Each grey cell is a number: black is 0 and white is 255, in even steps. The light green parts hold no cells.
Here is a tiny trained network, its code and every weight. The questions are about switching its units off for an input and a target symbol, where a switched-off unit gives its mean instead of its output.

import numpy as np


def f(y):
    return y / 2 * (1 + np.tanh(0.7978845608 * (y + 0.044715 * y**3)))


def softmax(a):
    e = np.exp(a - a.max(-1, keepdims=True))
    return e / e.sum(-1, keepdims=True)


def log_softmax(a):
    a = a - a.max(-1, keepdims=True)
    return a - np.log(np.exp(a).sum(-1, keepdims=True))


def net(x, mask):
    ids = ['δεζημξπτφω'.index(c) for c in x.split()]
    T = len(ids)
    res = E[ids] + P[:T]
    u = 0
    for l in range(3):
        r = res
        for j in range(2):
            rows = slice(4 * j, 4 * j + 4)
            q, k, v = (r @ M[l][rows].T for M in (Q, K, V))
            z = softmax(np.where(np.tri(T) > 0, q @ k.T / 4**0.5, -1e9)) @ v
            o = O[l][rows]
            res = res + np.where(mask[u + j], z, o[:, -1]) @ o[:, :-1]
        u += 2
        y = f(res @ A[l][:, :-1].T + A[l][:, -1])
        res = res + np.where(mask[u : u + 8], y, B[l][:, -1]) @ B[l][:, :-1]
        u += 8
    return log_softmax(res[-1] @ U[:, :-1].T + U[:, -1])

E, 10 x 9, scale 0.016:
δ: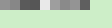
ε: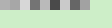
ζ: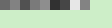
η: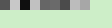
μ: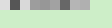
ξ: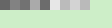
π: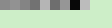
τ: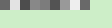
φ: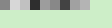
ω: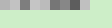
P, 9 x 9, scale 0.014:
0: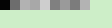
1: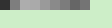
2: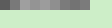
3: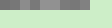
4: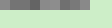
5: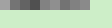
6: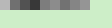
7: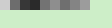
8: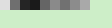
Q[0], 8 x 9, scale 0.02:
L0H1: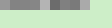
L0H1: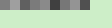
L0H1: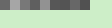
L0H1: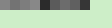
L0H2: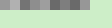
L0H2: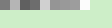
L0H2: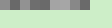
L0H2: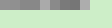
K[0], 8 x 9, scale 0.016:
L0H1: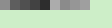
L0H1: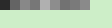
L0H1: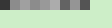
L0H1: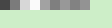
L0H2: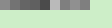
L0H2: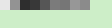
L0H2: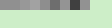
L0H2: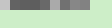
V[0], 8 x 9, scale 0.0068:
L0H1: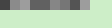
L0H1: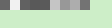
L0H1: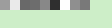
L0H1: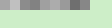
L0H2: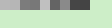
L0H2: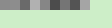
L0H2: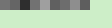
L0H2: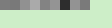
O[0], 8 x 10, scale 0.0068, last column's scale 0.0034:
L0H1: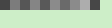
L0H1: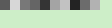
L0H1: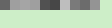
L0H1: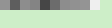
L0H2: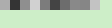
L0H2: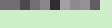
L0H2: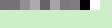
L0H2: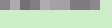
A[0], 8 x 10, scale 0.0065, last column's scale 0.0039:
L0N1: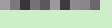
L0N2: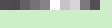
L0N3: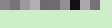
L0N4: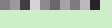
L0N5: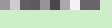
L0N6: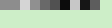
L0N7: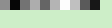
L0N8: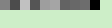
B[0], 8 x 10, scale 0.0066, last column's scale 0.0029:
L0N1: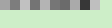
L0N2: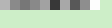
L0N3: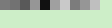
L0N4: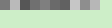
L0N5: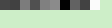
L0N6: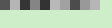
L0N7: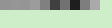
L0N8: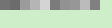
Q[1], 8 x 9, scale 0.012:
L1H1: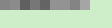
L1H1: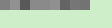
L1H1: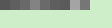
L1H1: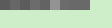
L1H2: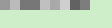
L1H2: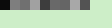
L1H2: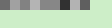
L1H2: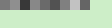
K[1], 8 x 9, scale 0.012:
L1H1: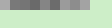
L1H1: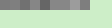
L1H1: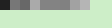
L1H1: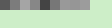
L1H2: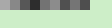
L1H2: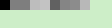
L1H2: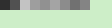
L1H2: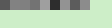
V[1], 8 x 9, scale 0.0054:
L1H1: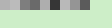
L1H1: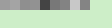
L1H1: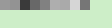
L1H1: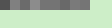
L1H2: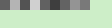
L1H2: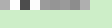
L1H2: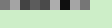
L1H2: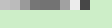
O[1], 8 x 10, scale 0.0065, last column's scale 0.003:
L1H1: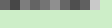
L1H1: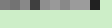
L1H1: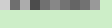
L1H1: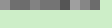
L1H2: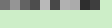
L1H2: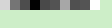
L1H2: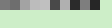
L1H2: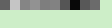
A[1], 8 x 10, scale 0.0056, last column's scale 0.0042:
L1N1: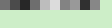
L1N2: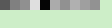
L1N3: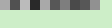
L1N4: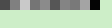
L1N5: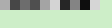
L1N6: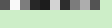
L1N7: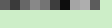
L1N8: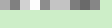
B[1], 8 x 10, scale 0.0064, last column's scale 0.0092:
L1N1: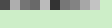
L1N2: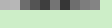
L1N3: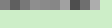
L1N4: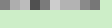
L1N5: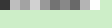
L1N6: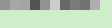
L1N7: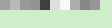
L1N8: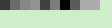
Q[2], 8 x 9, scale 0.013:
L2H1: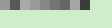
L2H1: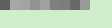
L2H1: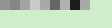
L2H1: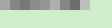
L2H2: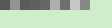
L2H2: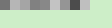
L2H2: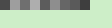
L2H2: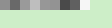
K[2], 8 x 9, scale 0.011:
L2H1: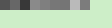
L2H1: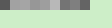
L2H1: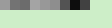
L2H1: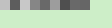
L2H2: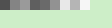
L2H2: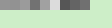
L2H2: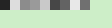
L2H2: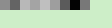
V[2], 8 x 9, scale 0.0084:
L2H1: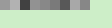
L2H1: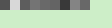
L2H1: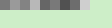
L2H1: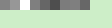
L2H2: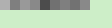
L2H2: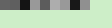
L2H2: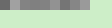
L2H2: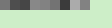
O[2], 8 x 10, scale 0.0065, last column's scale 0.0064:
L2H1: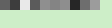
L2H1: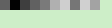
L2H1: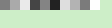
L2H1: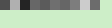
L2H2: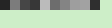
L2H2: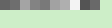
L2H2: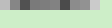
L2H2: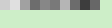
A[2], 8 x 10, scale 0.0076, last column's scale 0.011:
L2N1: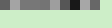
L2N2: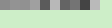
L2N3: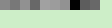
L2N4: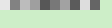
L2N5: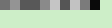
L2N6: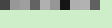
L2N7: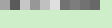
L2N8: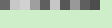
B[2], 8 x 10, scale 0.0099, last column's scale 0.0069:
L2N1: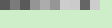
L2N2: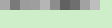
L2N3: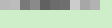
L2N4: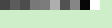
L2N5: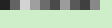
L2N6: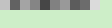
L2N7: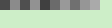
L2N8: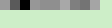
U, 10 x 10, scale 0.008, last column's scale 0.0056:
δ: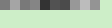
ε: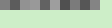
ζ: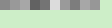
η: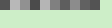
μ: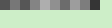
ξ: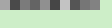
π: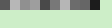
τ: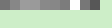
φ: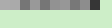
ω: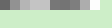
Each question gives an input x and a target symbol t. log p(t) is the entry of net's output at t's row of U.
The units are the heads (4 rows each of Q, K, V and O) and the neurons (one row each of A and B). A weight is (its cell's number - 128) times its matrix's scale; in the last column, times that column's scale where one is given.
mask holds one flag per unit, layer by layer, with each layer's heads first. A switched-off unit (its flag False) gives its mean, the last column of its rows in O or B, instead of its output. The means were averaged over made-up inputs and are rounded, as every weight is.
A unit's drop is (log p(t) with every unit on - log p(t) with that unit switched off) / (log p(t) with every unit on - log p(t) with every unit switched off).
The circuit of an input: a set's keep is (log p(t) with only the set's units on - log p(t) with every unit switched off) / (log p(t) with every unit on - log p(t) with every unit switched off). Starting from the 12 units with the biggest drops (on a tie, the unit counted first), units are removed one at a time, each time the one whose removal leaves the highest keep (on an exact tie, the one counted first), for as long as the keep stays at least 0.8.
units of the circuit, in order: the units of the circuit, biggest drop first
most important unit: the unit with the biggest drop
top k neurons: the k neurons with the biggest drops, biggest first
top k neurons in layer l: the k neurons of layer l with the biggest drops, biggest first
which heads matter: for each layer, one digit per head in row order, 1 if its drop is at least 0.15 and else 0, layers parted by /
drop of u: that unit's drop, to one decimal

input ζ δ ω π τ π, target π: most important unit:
L0H1
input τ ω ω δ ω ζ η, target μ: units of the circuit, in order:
(L2H1; L0H1; L1H2; L2N1)
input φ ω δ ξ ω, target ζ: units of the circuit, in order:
(L0H2; L0H1; L1N6)
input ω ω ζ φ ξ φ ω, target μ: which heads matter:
00 / 00 / 01
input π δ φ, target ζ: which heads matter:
00 / 00 / 00
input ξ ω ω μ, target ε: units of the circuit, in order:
(L2N4; L1H2)
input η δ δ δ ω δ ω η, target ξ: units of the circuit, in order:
(L1H2; L2H1)
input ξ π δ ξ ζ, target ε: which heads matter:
01 / 01 / 11
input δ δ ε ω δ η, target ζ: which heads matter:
00 / 01 / 10
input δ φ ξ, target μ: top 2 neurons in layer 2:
(L2N4; L2N1)
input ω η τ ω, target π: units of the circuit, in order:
(L0H1; L0N3)
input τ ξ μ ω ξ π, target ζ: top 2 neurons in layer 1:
(L1N6; L1N5)
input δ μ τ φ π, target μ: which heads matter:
01 / 00 / 01
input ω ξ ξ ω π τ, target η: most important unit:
L1H2
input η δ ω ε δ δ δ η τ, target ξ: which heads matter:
00 / 01 / 10
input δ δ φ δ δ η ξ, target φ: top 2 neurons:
(L2N3; L0N2)
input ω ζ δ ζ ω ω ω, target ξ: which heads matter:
01 / 01 / 01
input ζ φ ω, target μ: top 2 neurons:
(L2N4; L2N1)
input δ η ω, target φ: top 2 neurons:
(L2N3; L1N5)
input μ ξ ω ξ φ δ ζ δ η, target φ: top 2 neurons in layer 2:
(L2N8; L2N6)
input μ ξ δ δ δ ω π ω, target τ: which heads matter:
01 / 00 / 01
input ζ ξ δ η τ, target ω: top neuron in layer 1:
(L1N5)
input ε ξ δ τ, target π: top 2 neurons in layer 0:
(L0N5; L0N6)
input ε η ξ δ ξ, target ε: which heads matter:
00 / 00 / 00
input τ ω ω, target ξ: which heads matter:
01 / 01 / 00
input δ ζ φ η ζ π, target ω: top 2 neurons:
(L2N4; L0N5)
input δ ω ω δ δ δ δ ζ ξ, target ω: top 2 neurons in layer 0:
(L0N5; L0N1)
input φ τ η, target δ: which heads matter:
00 / 01 / 11
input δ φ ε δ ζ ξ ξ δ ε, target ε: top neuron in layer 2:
(L2N4)
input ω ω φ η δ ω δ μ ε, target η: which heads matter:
00 / 01 / 10
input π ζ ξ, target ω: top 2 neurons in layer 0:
(L0N2; L0N5)
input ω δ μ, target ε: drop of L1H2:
0.1
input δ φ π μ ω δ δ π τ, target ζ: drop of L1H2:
0.3
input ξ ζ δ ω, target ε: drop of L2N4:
0.5
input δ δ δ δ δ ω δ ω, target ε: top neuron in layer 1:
(L1N1)
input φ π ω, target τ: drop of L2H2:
0.2
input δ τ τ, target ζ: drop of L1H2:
0.2
